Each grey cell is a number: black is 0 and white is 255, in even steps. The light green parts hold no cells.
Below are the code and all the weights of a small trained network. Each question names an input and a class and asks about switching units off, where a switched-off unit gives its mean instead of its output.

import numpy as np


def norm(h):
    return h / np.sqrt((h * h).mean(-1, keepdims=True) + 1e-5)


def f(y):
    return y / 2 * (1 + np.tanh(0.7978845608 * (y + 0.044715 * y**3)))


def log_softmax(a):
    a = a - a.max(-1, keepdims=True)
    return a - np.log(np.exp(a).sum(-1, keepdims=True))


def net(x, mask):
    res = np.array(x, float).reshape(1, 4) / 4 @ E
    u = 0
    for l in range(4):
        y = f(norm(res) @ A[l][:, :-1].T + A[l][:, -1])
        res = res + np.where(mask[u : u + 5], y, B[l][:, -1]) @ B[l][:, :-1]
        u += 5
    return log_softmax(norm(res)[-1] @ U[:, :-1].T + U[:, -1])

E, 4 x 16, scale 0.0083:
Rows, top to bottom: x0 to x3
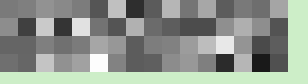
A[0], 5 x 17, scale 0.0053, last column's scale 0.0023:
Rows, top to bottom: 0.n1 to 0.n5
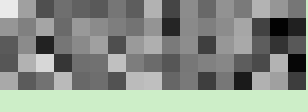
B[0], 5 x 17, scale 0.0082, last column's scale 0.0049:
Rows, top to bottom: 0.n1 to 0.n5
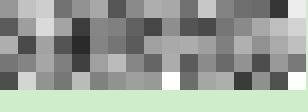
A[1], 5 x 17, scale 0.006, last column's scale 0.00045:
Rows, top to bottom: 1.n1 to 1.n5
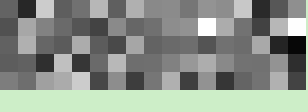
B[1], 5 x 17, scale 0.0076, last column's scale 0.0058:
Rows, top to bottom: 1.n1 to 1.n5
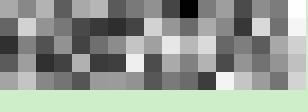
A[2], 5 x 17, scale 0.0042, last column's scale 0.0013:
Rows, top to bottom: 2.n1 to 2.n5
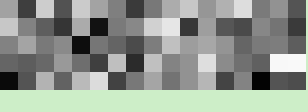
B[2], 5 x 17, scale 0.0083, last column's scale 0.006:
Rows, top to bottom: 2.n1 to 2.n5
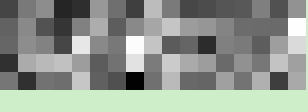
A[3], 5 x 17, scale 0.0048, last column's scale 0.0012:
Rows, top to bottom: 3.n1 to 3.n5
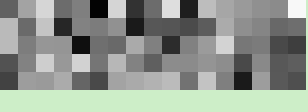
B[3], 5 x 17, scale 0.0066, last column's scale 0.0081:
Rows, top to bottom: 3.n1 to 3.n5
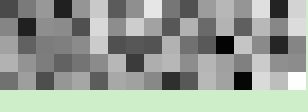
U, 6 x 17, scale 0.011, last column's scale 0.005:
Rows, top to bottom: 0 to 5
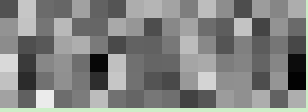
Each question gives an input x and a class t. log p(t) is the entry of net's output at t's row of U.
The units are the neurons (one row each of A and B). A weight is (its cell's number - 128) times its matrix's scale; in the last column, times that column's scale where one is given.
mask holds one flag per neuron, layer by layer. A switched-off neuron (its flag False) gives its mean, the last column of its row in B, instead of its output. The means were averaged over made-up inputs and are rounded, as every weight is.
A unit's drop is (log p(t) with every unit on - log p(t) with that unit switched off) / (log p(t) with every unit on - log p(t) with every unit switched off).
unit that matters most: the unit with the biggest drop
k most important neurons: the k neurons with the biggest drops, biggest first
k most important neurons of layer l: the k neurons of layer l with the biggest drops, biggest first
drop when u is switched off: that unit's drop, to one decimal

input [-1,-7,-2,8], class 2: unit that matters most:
2.n5
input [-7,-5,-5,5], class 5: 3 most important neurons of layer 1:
[1.n2, 1.n3, 1.n4]
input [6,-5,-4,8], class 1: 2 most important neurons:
[0.n1, 1.n5]
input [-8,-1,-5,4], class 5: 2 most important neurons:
[0.n3, 1.n2]
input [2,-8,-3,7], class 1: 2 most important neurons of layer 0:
[0.n5, 0.n1]
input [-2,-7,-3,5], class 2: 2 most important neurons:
[0.n5, 1.n2]
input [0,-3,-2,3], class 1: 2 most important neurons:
[0.n1, 1.n2]
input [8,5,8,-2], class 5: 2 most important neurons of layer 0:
[0.n5, 0.n3]
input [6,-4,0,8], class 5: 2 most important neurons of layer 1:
[1.n3, 1.n5]
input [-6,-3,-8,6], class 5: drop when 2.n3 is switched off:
-0.1
